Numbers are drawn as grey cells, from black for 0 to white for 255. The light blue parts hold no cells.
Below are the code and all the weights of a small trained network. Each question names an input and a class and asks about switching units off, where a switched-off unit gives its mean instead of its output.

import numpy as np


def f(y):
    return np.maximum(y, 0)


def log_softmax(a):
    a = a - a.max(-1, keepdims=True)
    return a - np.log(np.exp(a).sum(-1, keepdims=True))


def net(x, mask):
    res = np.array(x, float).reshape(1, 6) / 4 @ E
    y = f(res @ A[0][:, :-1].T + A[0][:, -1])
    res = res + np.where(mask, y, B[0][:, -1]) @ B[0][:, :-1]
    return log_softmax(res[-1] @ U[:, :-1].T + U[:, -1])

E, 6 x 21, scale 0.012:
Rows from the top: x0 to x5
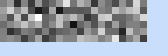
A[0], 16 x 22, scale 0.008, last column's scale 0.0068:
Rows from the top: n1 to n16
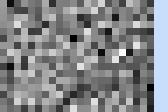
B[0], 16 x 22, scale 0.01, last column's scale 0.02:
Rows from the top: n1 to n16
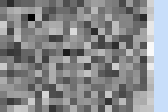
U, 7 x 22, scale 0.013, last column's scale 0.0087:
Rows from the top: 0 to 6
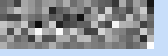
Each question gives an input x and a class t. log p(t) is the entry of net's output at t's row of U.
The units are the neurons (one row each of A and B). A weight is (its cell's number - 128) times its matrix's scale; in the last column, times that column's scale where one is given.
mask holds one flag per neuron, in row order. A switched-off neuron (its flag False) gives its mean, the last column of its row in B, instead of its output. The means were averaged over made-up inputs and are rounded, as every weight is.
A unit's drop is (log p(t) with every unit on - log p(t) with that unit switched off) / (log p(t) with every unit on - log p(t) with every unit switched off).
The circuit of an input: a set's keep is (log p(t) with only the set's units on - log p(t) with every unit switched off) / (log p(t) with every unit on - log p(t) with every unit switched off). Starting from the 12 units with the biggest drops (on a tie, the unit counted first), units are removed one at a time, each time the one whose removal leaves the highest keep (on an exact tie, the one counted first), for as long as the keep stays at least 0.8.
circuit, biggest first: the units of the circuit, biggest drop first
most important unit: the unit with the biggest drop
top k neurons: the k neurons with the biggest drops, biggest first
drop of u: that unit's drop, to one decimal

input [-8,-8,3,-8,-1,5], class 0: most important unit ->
n9
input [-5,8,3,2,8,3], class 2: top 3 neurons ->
n1, n10, n12
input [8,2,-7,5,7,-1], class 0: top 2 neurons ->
n7, n8
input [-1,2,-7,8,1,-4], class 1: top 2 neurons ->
n14, n6
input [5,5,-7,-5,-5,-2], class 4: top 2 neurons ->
n5, n10
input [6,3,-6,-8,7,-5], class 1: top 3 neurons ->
n16, n8, n2
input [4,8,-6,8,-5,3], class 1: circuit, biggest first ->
n6, n14
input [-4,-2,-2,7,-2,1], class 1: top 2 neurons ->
n14, n6
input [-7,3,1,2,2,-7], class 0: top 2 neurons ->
n15, n11
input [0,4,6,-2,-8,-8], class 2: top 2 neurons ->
n8, n9
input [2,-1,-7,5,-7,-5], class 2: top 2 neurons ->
n8, n4
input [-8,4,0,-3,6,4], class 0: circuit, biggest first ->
n15, n9
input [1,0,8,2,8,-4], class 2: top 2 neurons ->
n1, n5
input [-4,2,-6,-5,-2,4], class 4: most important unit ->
n5
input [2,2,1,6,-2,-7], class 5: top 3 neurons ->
n3, n16, n13
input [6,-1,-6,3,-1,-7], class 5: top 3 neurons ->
n3, n15, n4
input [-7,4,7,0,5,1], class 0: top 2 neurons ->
n15, n5
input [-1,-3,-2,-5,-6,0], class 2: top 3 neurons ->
n8, n6, n14
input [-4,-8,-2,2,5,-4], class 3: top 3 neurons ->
n10, n12, n8
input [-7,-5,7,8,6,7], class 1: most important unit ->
n14
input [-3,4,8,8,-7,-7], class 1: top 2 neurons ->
n14, n5
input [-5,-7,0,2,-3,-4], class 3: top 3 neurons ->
n10, n12, n7
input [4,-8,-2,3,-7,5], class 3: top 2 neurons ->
n10, n1
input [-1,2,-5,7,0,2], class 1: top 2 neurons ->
n14, n6
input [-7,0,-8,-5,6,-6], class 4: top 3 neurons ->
n5, n7, n8
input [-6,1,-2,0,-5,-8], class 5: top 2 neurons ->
n3, n13
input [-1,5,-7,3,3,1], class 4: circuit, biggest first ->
n5, n10
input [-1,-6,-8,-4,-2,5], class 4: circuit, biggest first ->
n5
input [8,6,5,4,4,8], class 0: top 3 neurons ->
n7, n3, n10
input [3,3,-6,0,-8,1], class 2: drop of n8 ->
0.8
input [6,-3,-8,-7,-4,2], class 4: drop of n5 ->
1.4
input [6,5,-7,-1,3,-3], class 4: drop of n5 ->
0.8
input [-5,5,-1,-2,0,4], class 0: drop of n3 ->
0.1
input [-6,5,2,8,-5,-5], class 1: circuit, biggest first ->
n14
